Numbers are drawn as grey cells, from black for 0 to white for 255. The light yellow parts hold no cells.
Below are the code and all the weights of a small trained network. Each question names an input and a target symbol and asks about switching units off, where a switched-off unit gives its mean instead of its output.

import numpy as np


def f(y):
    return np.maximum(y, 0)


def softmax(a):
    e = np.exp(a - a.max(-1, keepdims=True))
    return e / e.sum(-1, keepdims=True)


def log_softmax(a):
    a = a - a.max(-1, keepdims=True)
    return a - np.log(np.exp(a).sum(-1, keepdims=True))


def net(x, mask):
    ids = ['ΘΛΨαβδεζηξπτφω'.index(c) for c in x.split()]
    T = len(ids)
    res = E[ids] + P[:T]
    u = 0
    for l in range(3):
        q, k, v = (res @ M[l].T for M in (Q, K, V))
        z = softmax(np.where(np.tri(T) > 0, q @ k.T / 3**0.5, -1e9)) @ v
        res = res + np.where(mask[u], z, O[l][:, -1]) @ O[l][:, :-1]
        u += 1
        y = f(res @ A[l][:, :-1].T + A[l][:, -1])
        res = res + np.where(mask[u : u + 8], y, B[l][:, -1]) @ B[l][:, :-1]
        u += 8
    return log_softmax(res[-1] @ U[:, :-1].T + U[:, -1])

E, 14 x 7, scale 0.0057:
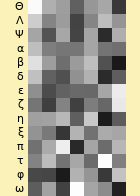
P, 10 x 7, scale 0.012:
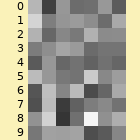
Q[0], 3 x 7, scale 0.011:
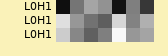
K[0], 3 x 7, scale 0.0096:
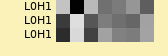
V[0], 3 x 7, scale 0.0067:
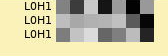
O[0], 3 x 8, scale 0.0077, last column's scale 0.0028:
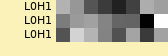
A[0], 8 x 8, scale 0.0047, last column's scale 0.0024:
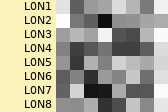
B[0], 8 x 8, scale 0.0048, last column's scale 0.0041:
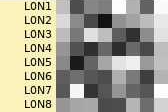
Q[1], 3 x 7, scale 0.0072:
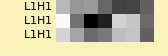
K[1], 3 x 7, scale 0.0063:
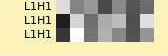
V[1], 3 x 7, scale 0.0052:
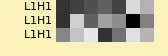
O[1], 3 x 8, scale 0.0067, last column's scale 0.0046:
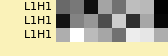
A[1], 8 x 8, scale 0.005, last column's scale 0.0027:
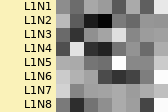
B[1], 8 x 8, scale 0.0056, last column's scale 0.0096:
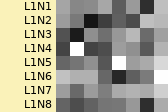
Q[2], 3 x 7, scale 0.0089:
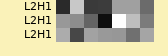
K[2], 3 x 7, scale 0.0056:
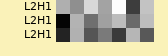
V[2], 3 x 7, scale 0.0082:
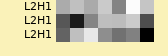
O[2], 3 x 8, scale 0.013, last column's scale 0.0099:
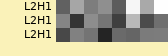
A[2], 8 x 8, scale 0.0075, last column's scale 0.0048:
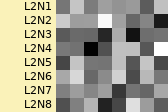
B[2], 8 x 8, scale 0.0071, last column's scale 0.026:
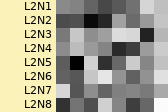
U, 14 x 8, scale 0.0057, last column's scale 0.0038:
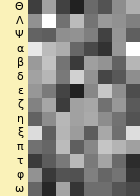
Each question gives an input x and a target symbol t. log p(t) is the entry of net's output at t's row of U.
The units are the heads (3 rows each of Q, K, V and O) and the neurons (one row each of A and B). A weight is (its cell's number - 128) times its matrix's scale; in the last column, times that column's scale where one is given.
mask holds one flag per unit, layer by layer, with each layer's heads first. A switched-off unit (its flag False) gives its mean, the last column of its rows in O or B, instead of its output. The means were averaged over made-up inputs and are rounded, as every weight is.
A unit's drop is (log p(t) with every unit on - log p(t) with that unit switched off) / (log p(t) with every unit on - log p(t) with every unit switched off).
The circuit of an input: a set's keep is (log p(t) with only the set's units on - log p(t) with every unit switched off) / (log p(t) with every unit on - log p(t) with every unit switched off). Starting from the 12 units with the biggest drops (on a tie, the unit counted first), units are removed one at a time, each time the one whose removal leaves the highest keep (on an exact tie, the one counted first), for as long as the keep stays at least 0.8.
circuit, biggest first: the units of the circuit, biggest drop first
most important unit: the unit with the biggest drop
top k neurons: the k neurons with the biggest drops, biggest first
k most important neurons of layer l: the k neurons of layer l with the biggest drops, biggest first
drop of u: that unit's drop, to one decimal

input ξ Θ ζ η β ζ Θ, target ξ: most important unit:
L2H1
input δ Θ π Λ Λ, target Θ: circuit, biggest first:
L2H1; L0H1; L1H1
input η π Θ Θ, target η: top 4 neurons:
L2N3; L2N6; L2N5; L0N4
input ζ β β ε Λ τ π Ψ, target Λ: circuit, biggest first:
L2N2; L2N5
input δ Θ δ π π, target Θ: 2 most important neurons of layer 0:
L0N1; L0N7
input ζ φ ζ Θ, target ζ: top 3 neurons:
L2N2; L1N2; L0N2
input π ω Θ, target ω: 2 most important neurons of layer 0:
L0N2; L0N8
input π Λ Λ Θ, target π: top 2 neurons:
L2N5; L1N6
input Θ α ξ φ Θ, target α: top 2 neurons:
L2N8; L2N2
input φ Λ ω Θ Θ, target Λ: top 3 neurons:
L2N5; L1N7; L0N4
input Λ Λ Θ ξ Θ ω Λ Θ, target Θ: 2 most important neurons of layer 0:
L0N7; L0N3
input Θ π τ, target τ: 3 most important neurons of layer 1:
L1N6; L1N2; L1N4
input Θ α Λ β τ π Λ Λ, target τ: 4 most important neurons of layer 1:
L1N6; L1N3; L1N5; L1N2
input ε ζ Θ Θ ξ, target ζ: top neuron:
L2N2
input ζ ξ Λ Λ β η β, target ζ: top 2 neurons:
L2N2; L1N2
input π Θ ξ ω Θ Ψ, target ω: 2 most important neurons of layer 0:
L0N1; L0N5
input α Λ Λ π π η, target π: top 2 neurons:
L2N5; L2N8
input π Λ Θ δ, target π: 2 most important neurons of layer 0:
L0N8; L0N2
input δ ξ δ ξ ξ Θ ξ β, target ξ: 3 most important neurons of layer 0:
L0N5; L0N1; L0N2
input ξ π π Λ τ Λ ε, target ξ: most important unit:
L1H1
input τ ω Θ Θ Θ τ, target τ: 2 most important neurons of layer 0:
L0N1; L0N5
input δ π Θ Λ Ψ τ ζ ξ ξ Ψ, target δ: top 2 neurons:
L2N3; L0N4
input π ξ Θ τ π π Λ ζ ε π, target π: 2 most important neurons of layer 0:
L0N8; L0N4
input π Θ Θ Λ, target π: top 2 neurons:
L2N5; L1N6
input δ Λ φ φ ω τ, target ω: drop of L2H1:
0.8
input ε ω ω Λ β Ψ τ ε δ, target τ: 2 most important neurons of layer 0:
L0N1; L0N5
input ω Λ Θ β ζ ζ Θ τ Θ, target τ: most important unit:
L0H1
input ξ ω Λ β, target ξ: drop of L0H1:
0.2
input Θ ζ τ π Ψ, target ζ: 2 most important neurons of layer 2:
L2N2; L2N6
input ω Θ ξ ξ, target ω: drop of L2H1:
1.1
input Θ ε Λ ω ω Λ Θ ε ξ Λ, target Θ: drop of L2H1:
1.7
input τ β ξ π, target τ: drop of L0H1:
0.3
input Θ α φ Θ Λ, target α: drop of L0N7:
0.1
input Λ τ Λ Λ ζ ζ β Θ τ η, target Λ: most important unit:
L1H1
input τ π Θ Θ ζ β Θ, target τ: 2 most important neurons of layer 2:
L2N8; L2N4
